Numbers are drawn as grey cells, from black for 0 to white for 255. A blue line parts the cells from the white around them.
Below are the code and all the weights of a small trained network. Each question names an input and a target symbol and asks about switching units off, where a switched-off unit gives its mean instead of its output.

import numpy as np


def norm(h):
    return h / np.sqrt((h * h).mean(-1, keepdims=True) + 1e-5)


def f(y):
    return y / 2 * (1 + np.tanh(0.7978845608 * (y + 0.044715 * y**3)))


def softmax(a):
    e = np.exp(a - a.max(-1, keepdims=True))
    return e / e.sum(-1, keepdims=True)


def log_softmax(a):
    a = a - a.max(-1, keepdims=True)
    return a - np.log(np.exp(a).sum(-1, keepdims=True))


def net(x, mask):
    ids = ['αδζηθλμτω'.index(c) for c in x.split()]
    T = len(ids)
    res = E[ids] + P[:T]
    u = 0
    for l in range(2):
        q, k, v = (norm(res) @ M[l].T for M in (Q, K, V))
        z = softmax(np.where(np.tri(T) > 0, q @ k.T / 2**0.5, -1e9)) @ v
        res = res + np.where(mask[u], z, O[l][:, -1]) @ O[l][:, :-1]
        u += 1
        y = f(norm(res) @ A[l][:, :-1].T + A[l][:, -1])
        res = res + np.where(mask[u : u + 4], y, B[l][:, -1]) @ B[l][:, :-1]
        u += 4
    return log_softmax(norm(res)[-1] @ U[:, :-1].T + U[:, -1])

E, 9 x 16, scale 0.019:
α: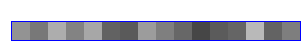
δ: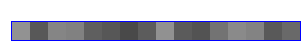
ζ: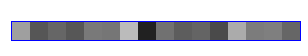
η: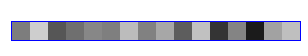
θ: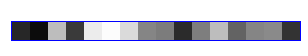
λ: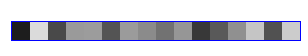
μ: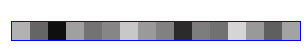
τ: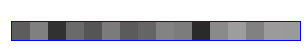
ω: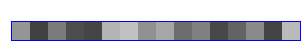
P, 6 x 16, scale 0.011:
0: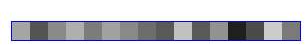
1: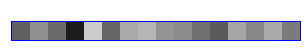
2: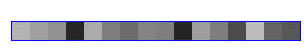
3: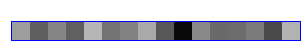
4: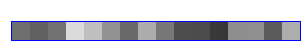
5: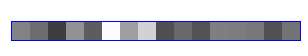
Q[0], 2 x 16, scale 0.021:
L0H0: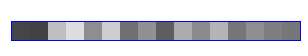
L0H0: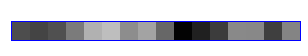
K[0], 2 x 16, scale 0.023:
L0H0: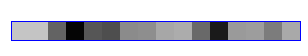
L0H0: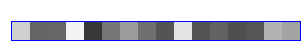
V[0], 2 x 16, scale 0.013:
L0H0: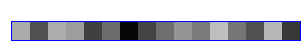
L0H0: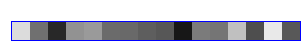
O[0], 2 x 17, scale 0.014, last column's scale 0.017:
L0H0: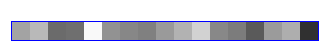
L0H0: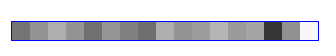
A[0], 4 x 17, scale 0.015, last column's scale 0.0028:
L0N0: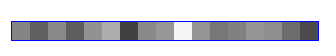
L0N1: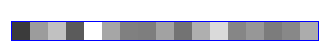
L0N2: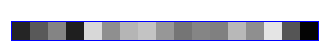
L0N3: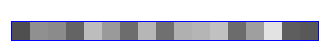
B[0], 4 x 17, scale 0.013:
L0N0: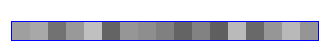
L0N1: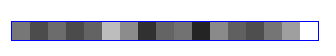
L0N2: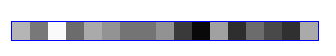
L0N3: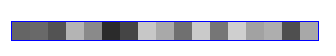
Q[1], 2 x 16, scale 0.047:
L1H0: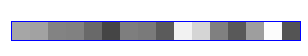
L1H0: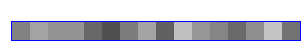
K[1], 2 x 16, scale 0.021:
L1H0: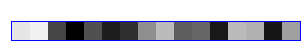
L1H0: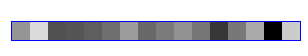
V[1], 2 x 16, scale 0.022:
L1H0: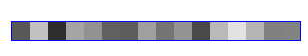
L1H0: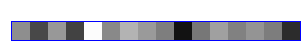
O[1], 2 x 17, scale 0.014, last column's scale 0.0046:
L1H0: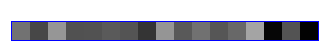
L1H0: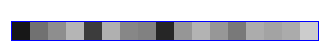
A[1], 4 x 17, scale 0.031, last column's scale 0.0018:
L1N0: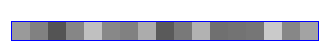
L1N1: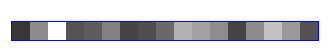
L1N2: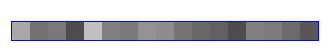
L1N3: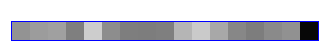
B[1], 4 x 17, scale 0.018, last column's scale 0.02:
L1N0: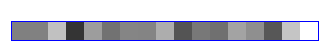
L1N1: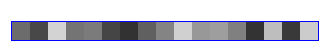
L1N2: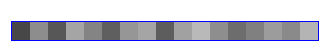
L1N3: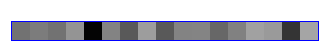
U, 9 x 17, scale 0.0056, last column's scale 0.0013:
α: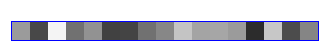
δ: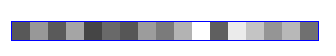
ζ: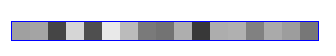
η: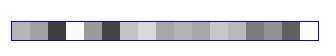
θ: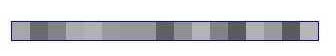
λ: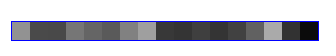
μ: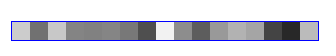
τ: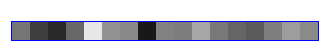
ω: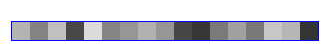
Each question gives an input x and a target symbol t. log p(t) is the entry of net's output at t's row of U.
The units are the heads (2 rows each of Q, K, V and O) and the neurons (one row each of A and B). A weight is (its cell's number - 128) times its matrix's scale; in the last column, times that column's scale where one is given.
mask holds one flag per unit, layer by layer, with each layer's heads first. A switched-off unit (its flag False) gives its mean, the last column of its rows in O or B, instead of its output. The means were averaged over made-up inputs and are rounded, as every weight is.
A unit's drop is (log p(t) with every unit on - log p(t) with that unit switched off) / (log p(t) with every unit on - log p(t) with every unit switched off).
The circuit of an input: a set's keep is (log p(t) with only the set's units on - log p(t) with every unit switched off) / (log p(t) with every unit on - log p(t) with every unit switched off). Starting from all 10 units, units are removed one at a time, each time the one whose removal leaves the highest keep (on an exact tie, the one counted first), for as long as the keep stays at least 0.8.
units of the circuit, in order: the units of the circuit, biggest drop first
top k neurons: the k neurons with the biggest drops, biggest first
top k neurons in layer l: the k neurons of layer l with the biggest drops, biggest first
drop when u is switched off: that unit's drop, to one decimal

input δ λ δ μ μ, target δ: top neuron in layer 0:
[L0N3]
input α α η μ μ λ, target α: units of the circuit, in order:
[L0H0 L1H0 L1N1 L0N3]
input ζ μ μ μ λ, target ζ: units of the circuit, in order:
[L0N1 L0H0 L1H0 L1N3]
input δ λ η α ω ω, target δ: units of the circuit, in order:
[L0H0 L1N3]
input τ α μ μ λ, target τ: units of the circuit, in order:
[L0H0 L0N1]
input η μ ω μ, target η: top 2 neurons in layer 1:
[L1N2 L1N0]
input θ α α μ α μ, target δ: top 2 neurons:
[L0N2 L0N1]
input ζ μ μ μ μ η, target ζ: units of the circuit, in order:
[L0H0 L0N1 L1N3 L1H0]
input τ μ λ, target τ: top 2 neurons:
[L0N1 L0N3]
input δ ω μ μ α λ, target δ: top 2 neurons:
[L1N3 L0N3]
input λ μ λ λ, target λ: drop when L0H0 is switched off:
0.6
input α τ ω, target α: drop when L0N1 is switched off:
0.0
